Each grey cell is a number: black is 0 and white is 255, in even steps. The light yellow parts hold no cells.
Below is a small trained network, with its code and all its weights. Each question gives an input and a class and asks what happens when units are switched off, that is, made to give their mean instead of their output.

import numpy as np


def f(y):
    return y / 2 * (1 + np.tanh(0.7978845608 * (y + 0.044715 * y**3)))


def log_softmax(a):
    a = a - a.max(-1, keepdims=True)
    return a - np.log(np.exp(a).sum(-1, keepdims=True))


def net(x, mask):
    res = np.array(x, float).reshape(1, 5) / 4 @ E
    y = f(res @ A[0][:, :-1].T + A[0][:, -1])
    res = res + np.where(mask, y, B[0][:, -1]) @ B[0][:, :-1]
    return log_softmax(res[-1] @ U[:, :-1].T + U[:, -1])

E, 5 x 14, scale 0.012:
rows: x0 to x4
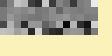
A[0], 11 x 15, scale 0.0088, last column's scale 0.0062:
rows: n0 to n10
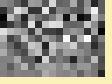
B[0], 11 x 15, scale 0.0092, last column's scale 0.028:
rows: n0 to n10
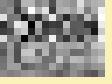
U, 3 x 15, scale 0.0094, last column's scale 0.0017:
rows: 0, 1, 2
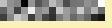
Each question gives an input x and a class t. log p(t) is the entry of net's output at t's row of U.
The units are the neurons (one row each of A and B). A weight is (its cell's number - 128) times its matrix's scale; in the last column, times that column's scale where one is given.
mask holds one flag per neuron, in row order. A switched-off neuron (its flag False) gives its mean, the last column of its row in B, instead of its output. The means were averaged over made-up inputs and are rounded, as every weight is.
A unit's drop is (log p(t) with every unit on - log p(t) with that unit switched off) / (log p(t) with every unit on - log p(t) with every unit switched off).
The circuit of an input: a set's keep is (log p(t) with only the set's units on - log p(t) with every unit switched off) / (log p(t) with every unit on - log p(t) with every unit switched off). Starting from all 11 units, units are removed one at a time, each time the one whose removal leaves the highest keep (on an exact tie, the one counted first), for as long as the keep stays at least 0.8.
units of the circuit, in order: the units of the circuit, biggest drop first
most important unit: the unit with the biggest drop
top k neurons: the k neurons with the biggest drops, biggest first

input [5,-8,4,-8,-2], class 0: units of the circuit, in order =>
n5
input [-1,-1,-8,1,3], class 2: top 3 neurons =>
n5; n2; n1
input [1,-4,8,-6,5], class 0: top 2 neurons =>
n5; n3
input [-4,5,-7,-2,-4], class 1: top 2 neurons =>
n4; n6
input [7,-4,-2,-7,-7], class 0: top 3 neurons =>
n5; n4; n6
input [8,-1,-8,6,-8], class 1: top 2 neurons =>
n1; n8
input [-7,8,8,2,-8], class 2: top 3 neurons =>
n3; n1; n8
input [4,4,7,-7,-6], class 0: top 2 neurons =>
n5; n4
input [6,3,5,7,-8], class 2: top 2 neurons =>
n3; n5
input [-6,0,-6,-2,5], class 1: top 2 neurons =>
n3; n6
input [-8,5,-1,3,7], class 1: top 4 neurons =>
n3; n6; n0; n7
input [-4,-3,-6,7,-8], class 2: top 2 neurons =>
n3; n5
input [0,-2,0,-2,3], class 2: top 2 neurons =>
n2; n5
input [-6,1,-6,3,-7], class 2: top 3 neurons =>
n3; n1; n8
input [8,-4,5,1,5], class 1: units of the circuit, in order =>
n1
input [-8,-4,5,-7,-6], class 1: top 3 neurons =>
n6; n2; n0
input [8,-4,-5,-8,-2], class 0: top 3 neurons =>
n5; n6; n0
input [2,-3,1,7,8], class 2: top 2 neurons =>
n4; n5
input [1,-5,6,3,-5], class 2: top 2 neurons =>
n3; n5
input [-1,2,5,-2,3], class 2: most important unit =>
n2
